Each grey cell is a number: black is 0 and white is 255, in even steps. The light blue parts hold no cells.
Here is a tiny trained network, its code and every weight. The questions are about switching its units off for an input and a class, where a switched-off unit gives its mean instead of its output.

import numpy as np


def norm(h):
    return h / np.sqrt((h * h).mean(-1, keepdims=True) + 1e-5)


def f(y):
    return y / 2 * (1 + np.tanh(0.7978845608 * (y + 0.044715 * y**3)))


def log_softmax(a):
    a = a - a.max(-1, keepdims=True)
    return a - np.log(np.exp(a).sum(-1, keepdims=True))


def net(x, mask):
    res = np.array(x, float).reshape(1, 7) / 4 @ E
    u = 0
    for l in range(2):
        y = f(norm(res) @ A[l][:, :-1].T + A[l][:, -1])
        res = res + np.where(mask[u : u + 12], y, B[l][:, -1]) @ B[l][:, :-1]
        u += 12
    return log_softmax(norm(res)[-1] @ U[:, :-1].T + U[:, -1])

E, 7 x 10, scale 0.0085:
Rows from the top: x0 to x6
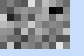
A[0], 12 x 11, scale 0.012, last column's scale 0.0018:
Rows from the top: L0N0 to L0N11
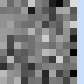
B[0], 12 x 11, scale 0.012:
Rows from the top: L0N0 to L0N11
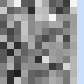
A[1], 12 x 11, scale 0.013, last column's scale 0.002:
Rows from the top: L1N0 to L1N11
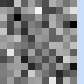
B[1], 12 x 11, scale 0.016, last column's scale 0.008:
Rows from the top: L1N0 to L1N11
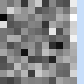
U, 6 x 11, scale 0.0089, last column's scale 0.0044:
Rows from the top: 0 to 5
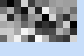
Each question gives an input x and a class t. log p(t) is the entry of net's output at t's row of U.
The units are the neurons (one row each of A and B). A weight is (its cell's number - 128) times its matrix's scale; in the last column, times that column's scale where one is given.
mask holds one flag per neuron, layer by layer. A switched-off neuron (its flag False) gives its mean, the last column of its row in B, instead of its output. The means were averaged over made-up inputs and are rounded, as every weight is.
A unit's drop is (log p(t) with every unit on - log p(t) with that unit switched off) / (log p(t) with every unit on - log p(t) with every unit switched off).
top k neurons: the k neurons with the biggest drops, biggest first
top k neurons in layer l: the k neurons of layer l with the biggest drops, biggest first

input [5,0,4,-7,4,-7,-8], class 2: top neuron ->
(L0N7)
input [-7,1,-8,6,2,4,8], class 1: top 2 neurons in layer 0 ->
(L0N8; L0N0)
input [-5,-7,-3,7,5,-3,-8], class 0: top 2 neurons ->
(L0N0; L0N10)
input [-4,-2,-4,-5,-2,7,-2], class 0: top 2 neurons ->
(L0N10; L0N9)
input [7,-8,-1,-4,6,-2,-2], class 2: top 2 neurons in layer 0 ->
(L0N9; L0N1)
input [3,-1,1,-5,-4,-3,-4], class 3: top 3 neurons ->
(L0N9; L1N8; L0N10)
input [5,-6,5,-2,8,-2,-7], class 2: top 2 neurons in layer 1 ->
(L1N0; L1N3)
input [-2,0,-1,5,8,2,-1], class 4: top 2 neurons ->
(L1N1; L0N0)
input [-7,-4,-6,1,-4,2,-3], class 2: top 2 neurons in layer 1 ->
(L1N0; L1N3)
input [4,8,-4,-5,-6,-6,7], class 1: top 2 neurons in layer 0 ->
(L0N8; L0N1)
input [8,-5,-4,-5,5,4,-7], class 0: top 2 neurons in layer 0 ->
(L0N0; L0N5)
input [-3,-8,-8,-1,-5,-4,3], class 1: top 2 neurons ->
(L0N8; L1N7)
